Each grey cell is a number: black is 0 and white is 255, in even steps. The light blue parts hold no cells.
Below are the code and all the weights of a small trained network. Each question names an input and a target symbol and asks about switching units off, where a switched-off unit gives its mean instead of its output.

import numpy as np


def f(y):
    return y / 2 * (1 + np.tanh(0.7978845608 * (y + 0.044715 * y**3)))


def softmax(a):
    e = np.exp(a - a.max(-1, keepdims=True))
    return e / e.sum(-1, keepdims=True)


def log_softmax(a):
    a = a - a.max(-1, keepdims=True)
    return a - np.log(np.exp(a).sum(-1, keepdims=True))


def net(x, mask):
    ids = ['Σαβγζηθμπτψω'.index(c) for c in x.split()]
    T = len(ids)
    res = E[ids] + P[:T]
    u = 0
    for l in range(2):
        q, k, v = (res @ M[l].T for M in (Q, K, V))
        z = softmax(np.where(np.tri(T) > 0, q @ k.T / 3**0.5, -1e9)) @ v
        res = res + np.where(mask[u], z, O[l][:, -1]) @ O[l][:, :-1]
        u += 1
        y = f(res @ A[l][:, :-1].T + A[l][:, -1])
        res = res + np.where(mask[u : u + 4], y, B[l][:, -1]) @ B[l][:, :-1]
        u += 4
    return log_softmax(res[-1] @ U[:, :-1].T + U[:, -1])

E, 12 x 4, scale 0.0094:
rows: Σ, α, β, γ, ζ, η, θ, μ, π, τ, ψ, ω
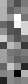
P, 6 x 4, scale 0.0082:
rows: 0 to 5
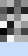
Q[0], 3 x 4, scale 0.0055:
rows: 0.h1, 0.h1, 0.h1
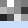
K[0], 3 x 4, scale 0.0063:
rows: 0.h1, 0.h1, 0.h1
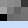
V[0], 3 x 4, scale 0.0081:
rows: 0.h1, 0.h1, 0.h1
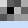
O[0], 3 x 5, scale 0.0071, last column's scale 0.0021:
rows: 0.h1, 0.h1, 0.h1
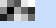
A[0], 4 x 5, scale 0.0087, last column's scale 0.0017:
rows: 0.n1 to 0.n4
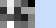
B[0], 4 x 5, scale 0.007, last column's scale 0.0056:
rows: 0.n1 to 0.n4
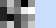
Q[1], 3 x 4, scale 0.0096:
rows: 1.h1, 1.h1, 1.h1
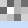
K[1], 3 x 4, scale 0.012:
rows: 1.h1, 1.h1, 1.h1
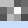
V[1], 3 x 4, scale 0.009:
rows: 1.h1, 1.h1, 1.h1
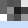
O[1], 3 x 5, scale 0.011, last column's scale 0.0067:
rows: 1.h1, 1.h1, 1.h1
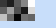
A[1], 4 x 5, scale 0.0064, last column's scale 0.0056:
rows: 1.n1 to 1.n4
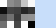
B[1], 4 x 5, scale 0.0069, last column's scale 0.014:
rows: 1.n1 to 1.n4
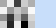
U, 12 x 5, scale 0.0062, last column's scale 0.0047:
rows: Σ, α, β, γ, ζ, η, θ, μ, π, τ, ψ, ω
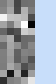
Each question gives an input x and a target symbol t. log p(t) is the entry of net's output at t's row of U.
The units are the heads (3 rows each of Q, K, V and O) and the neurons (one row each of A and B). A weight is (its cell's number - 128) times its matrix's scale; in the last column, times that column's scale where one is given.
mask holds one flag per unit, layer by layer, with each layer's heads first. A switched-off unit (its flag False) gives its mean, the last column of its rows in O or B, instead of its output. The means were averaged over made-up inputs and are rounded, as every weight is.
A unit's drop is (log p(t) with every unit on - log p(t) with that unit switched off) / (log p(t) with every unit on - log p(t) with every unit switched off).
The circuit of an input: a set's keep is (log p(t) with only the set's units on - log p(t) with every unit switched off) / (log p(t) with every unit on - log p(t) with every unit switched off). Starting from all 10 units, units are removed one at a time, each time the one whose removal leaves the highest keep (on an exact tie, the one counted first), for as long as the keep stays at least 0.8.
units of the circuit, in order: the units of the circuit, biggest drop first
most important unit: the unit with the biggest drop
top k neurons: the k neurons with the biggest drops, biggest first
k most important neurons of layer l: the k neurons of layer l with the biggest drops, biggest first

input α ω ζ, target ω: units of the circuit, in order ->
1.h1, 1.n2, 0.h1
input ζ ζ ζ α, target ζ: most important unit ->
1.h1
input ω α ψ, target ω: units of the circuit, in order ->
1.h1, 0.n2, 0.h1
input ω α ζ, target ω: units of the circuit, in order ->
1.h1, 0.h1, 0.n2, 1.n2
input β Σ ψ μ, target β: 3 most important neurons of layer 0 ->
0.n3, 0.n1, 0.n2
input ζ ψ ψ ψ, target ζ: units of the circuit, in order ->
1.h1, 1.n4, 0.n1
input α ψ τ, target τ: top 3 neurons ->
0.n1, 0.n4, 1.n4
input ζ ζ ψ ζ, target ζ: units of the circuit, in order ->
1.h1, 1.n4, 0.h1
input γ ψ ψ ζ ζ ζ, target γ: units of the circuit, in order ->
1.h1, 0.h1
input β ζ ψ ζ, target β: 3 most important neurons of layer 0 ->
0.n3, 0.n1, 0.n2
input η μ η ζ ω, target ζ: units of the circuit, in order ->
1.h1, 0.h1
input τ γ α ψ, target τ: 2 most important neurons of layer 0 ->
0.n1, 0.n4
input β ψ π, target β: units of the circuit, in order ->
1.h1, 0.n3
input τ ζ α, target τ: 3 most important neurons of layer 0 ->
0.n1, 0.n4, 0.n3
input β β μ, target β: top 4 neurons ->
0.n2, 0.n3, 1.n1, 0.n1
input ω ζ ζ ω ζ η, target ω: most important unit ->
0.h1
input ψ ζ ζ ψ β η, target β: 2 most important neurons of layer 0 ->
0.n2, 0.n3
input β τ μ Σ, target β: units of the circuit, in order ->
1.h1, 1.n1
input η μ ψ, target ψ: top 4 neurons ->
1.n4, 0.n2, 1.n3, 0.n3
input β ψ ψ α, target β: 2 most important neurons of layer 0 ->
0.n3, 0.n1
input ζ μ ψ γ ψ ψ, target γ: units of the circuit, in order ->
1.h1
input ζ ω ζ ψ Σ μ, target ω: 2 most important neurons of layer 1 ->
1.n2, 1.n4
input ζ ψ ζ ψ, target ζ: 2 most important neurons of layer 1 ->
1.n4, 1.n2
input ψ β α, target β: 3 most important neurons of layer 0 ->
0.n3, 0.n2, 0.n4
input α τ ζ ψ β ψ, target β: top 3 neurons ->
1.n4, 0.n2, 0.n3
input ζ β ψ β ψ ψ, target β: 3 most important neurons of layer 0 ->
0.n2, 0.n3, 0.n4
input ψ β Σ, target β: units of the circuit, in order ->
1.h1
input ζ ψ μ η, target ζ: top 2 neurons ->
1.n2, 1.n4
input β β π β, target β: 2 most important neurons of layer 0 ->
0.n2, 0.n3
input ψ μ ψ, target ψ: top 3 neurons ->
1.n4, 0.n2, 1.n3
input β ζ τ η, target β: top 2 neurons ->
0.n3, 1.n1
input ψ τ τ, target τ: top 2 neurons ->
0.n1, 0.n4
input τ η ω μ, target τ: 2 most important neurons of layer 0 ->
0.n1, 0.n4
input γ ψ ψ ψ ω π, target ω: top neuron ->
1.n2
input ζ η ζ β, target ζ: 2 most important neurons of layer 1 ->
1.n2, 1.n4
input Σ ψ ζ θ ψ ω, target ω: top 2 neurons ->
0.n2, 1.n2
